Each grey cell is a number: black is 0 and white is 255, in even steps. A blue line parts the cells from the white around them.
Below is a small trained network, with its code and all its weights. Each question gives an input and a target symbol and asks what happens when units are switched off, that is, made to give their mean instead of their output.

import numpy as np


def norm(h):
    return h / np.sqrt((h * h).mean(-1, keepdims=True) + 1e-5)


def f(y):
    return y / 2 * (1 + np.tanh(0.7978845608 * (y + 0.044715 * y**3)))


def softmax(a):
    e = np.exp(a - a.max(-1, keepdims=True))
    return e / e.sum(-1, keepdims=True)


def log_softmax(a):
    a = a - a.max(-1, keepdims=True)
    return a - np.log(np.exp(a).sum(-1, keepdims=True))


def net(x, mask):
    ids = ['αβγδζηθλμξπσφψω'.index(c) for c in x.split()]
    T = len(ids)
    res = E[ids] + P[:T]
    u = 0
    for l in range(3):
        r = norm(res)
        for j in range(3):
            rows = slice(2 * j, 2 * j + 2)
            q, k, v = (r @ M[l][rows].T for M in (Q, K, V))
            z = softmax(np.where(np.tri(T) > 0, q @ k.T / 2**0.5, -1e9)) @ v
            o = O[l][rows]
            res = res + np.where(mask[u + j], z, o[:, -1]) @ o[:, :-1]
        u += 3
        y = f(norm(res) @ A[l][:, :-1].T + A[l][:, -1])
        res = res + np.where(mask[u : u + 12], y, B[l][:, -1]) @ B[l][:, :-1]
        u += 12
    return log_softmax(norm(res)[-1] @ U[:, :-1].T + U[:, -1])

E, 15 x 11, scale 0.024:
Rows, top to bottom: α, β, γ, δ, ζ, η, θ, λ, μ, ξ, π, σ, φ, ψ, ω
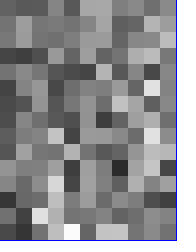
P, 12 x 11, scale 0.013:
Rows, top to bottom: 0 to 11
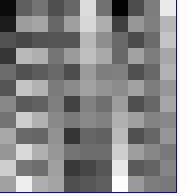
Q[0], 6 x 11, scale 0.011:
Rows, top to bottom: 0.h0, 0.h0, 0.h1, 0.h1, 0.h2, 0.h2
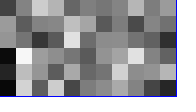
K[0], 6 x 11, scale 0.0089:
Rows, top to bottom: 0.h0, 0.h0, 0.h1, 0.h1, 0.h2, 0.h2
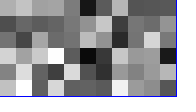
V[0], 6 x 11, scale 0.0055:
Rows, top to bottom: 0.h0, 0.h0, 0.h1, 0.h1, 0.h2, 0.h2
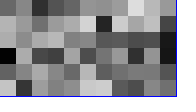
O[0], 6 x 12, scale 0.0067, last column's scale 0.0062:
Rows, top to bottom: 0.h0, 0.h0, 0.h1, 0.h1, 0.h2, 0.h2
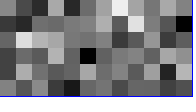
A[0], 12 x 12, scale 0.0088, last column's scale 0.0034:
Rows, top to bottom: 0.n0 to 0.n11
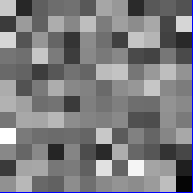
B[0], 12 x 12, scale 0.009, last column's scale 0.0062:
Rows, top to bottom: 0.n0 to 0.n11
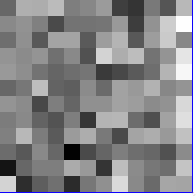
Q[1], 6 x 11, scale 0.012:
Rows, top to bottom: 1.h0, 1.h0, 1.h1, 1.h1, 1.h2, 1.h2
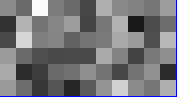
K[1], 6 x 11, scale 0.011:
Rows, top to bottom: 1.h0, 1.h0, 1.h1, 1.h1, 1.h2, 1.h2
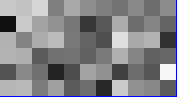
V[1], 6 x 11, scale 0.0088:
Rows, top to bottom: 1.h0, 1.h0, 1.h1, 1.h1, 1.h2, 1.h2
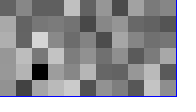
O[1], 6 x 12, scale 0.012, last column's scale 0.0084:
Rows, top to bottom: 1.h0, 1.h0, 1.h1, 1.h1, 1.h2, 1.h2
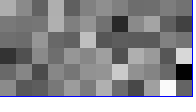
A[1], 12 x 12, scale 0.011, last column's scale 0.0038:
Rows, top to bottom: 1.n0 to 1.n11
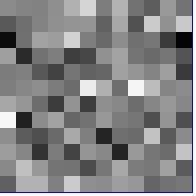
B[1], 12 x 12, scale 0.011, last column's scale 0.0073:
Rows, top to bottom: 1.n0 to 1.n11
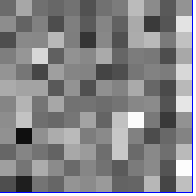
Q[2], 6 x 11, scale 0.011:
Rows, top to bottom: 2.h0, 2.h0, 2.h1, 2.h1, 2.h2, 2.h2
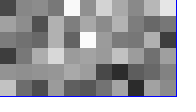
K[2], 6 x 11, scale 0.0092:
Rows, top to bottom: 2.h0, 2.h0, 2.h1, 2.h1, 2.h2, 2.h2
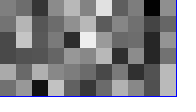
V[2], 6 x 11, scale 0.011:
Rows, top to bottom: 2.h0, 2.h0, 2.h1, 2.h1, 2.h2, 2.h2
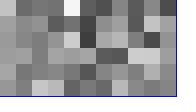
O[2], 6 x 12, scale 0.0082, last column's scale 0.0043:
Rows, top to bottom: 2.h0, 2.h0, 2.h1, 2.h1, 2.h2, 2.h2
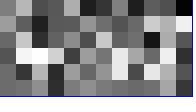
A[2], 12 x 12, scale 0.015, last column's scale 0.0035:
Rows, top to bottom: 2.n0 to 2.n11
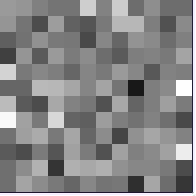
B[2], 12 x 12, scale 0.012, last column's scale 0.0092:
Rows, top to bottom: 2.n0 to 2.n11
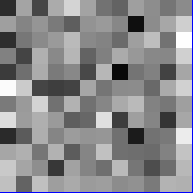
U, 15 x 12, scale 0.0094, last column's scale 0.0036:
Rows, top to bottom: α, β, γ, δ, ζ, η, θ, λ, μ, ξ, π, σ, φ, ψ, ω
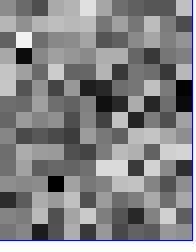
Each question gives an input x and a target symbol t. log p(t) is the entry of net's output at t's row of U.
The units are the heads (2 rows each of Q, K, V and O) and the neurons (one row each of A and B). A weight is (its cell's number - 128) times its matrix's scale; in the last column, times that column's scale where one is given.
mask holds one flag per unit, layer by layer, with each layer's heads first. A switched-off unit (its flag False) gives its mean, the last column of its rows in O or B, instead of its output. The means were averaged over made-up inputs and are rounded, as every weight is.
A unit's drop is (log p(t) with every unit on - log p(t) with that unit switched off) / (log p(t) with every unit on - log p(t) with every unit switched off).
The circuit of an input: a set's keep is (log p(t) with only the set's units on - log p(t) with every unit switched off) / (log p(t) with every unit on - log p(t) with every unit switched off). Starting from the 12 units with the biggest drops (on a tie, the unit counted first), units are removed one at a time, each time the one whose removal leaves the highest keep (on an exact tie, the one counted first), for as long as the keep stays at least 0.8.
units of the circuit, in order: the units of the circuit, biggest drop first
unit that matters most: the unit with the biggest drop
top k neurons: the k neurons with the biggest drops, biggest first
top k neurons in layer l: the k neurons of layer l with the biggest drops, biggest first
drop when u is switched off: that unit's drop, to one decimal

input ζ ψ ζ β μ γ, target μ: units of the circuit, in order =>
[0.n11 2.h0 1.n4 1.n0]
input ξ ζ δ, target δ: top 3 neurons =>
[1.n8 0.n3 1.n1]
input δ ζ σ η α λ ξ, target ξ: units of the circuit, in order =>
[0.h2 2.h1]
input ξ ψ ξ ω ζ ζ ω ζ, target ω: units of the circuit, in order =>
[2.h1]
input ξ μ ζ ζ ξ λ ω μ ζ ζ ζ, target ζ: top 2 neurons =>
[2.n7 0.n8]
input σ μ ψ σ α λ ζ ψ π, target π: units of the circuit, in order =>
[0.n2 1.h2]
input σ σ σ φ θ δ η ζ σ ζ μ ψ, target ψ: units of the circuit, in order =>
[1.h2 2.n8 2.n5]
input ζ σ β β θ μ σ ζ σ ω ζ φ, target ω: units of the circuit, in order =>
[0.n1 2.h1]
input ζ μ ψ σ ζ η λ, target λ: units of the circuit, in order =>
[1.h2 2.n1]
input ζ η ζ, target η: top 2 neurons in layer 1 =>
[1.n9 1.n8]
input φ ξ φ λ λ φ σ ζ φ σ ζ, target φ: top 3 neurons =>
[0.n8 2.n5 0.n0]
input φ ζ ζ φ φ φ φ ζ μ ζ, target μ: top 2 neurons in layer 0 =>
[0.n10 0.n8]
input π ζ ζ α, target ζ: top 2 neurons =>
[0.n10 2.n7]
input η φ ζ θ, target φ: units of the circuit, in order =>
[2.n5]
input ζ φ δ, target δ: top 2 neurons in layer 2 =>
[2.n9 2.n6]
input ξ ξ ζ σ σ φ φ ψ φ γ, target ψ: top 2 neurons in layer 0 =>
[0.n1 0.n10]
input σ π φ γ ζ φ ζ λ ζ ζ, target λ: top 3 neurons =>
[0.n10 2.n1 0.n11]
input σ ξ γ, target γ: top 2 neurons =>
[0.n4 2.n0]
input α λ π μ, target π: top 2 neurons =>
[2.n9 0.n1]
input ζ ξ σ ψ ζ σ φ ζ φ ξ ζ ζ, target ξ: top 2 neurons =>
[0.n10 0.n1]
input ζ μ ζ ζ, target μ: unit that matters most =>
0.n10
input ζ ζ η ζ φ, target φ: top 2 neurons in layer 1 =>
[1.n2 1.n4]
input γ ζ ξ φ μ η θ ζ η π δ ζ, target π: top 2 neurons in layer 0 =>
[0.n2 0.n10]
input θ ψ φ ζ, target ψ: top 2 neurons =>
[0.n1 0.n10]
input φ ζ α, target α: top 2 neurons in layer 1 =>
[1.n9 1.n1]
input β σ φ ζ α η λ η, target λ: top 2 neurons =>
[2.n9 2.n1]
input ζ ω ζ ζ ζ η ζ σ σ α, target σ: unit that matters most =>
0.h1
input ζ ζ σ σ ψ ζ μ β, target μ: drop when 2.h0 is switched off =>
0.3
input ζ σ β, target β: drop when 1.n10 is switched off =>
0.0
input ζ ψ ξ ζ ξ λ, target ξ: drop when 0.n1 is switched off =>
0.2
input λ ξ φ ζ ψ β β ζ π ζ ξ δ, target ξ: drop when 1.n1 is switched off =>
0.1
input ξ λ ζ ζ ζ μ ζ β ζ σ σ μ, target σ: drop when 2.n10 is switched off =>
0.1
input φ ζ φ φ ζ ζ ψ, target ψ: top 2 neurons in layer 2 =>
[2.n8 2.n5]
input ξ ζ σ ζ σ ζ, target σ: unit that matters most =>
1.n5
